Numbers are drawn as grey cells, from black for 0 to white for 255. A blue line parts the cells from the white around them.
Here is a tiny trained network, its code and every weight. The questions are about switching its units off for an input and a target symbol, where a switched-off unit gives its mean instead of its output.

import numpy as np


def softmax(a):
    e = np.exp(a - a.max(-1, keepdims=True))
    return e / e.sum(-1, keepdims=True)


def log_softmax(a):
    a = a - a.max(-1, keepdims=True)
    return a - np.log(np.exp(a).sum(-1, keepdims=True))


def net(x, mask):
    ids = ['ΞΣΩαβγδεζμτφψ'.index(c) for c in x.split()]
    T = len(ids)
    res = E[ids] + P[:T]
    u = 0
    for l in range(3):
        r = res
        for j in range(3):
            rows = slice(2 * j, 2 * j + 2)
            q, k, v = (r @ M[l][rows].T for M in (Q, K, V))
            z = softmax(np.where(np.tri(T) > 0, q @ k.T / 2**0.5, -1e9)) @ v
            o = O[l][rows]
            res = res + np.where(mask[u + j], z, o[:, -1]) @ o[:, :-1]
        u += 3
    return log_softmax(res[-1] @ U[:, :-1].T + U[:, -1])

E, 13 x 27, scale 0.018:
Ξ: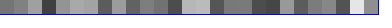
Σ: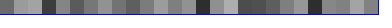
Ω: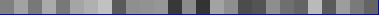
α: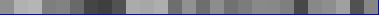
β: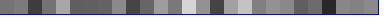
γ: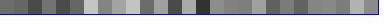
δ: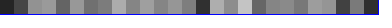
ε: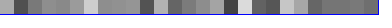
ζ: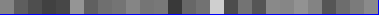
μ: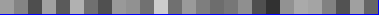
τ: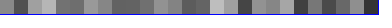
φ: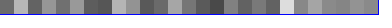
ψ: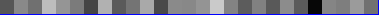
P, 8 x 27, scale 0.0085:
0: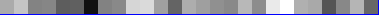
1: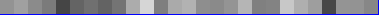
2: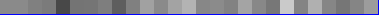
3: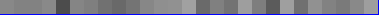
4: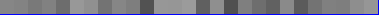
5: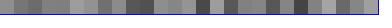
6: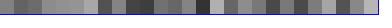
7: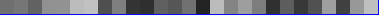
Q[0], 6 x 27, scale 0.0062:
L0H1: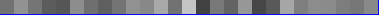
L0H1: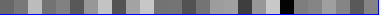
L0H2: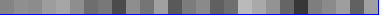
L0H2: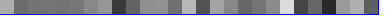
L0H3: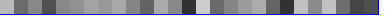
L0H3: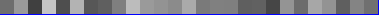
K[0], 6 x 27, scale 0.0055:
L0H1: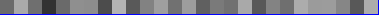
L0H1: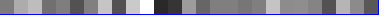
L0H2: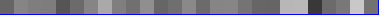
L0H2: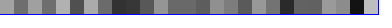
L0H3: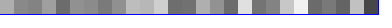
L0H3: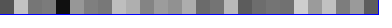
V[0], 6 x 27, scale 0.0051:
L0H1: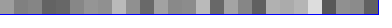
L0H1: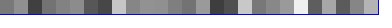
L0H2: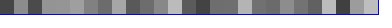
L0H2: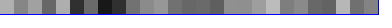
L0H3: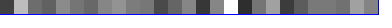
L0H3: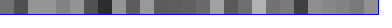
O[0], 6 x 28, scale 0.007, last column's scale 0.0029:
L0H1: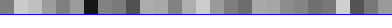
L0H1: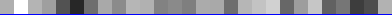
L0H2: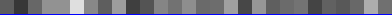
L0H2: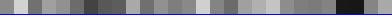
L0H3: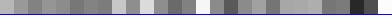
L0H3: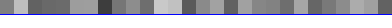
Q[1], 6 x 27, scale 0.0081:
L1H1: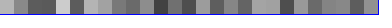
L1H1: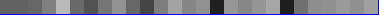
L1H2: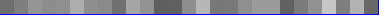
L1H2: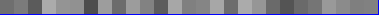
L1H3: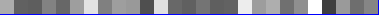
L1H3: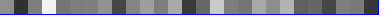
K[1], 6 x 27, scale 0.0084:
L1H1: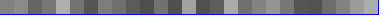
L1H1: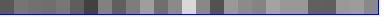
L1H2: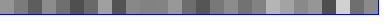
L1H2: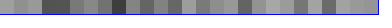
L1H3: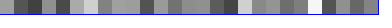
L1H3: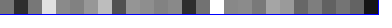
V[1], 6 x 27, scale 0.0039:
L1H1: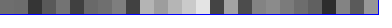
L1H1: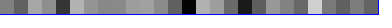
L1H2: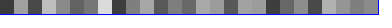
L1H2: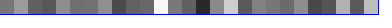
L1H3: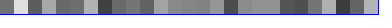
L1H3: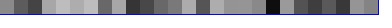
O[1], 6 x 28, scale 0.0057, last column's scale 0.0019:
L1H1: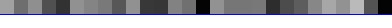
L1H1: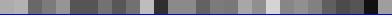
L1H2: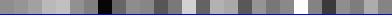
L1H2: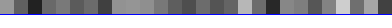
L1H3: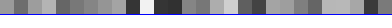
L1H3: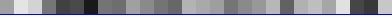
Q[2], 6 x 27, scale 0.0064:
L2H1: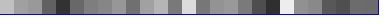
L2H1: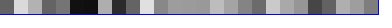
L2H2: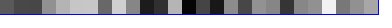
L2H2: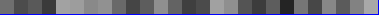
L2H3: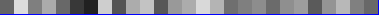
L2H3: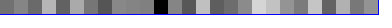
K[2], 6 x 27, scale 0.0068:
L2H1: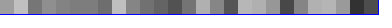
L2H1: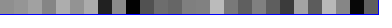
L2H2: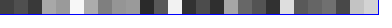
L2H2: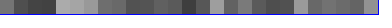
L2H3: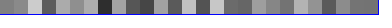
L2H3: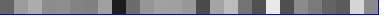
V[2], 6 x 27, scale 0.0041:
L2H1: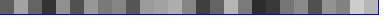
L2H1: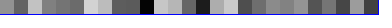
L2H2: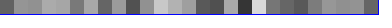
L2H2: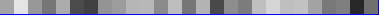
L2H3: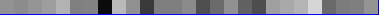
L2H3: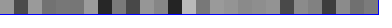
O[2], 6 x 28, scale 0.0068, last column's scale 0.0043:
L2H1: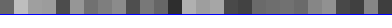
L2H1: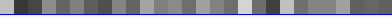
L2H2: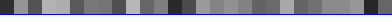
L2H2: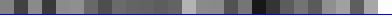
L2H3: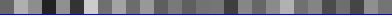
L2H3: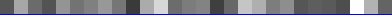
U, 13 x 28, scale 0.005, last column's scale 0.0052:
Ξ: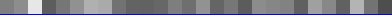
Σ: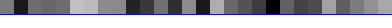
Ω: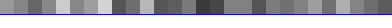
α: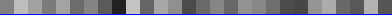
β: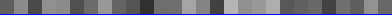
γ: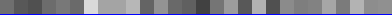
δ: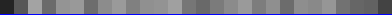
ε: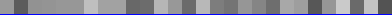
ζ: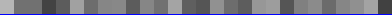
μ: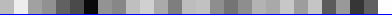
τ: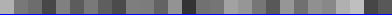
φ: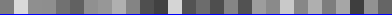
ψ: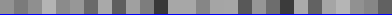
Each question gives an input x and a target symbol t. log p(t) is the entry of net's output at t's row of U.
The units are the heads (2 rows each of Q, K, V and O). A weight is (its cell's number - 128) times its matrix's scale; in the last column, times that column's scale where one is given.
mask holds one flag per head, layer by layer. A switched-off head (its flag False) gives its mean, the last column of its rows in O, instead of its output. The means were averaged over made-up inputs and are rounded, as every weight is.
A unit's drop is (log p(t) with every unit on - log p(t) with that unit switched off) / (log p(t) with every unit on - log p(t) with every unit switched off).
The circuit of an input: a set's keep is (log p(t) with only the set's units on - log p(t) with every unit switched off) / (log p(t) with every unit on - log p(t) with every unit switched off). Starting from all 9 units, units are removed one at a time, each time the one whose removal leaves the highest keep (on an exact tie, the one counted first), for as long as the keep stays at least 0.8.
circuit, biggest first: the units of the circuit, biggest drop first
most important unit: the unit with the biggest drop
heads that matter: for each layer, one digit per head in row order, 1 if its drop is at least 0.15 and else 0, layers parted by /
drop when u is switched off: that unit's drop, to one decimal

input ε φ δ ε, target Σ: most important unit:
L0H3
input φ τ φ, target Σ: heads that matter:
100 / 000 / 010
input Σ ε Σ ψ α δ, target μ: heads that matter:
001 / 101 / 000
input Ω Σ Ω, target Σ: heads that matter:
010 / 000 / 010
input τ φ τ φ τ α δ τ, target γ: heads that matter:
110 / 000 / 010
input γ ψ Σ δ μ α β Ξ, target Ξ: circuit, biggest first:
(L1H3, L2H1)
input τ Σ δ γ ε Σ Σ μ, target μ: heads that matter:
101 / 001 / 000
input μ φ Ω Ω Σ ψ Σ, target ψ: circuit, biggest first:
(L0H1, L1H2, L2H3, L2H1)
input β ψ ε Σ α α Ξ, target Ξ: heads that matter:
000 / 101 / 101
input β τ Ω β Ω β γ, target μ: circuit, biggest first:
(L1H1, L1H3)
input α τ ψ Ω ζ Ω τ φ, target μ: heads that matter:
101 / 101 / 000
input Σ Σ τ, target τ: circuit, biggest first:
(L2H1, L1H1)
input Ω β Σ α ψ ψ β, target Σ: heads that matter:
011 / 101 / 000
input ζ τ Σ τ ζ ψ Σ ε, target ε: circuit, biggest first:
(L1H1)
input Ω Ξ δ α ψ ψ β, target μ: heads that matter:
101 / 001 / 000
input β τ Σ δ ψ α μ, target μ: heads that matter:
100 / 101 / 000
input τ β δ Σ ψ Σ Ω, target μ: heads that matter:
001 / 101 / 000
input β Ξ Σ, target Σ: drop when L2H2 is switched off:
-0.2
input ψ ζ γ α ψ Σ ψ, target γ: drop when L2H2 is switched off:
1.0
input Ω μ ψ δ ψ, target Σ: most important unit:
L1H3
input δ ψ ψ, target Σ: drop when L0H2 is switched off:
0.2
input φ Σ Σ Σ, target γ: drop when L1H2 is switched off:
0.3
